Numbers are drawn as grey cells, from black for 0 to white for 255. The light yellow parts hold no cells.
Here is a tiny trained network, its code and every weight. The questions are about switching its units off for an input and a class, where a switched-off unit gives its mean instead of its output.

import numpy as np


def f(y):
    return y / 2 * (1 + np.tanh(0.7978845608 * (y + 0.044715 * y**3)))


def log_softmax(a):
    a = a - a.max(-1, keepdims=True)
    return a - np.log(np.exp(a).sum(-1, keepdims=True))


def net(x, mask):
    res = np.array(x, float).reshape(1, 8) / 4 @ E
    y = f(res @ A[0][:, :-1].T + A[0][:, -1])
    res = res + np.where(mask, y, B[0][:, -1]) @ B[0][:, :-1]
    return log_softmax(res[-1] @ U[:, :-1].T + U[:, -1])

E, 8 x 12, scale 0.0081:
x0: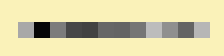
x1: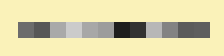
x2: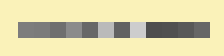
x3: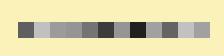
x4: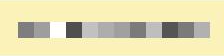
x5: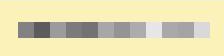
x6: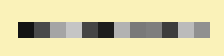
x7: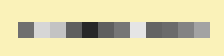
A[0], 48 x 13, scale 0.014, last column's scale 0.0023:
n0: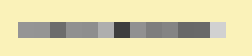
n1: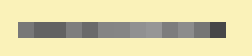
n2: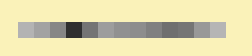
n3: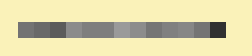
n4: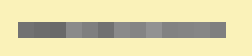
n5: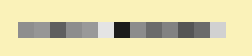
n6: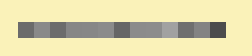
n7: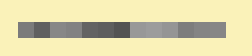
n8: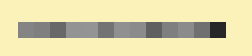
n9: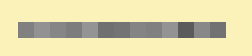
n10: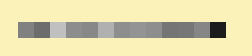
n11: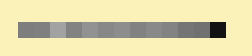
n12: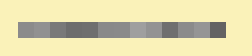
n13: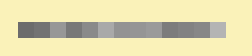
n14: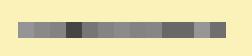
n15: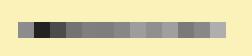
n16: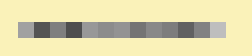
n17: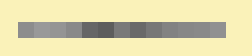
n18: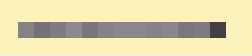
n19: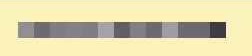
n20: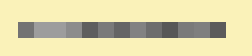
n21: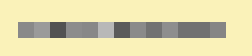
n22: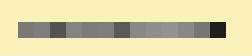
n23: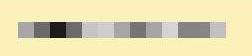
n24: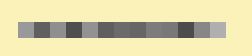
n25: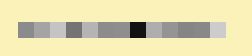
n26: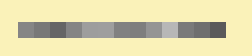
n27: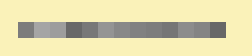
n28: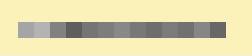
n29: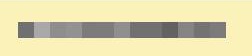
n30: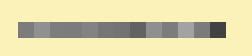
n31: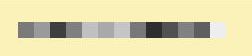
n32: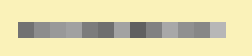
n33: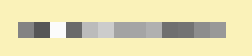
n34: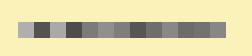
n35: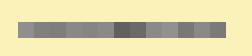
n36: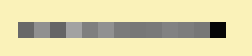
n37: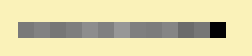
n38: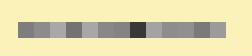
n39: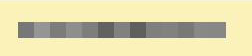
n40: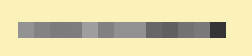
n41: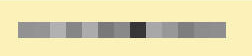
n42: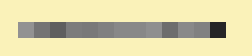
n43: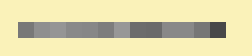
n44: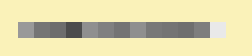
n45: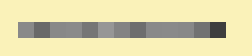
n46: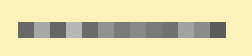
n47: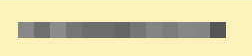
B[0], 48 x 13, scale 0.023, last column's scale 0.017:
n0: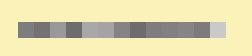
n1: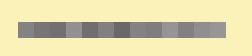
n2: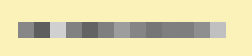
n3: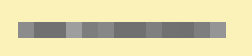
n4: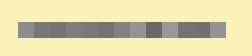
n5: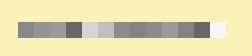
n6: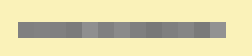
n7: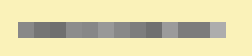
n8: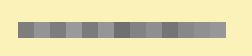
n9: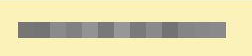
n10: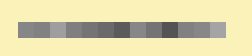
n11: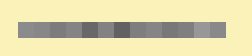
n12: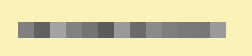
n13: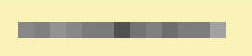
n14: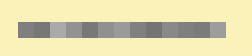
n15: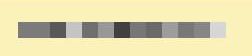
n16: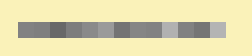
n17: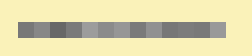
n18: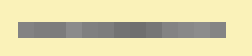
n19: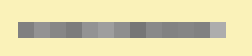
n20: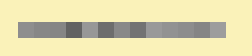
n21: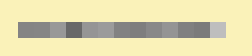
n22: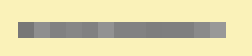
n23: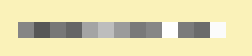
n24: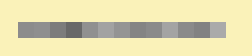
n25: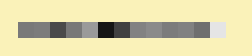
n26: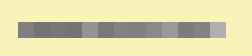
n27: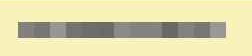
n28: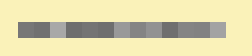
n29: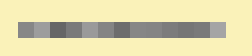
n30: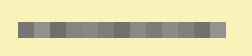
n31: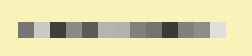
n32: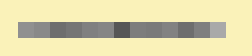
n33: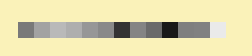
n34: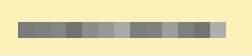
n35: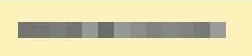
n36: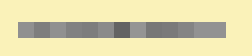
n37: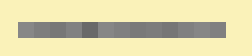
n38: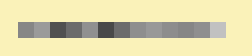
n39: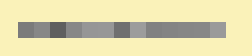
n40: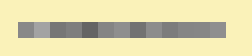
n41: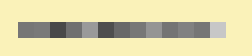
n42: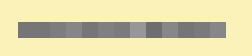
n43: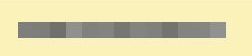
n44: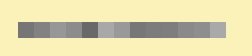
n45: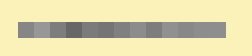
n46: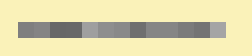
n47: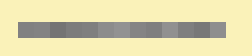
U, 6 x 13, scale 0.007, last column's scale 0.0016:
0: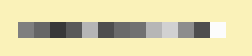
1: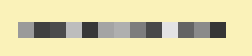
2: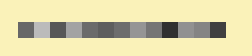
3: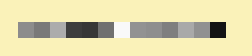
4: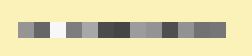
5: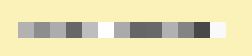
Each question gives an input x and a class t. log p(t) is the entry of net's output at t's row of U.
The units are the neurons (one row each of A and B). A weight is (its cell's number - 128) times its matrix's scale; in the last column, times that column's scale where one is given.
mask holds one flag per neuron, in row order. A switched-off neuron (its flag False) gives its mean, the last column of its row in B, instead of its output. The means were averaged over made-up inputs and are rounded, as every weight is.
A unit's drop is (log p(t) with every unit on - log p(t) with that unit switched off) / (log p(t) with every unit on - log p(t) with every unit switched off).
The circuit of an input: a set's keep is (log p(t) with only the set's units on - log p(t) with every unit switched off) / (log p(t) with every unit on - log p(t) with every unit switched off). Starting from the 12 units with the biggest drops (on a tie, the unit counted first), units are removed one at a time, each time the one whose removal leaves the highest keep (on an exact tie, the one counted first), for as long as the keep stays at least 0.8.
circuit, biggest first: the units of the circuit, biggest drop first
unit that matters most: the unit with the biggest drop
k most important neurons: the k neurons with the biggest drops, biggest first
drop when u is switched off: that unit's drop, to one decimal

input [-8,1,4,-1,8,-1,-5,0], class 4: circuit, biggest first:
n33
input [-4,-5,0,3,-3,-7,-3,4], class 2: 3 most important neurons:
n23; n31; n5
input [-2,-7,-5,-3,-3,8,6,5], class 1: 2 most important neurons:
n33; n25
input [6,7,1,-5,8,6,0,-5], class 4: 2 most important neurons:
n33; n10
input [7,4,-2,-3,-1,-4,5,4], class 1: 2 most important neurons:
n5; n25
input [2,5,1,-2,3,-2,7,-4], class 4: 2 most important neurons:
n31; n23
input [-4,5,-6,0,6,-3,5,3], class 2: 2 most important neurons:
n23; n33
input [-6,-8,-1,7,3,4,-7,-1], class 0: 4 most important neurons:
n25; n23; n41; n38
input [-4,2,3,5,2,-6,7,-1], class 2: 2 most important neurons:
n23; n31
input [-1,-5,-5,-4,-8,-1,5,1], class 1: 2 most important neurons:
n33; n25
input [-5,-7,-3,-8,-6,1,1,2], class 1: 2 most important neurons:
n5; n33
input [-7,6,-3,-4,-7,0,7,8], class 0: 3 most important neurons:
n33; n31; n5
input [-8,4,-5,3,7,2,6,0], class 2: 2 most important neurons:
n33; n23
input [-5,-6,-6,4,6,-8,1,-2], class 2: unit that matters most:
n31
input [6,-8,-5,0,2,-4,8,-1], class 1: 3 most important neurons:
n25; n5; n33
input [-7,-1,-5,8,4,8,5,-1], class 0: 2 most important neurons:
n25; n31
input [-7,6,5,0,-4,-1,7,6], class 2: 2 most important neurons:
n23; n5
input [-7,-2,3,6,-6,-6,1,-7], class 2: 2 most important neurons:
n31; n23
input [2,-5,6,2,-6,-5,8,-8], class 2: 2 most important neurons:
n23; n31
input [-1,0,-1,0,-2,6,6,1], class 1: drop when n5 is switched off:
0.3
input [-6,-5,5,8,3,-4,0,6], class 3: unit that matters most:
n33
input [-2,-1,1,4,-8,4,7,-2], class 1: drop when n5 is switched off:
0.2
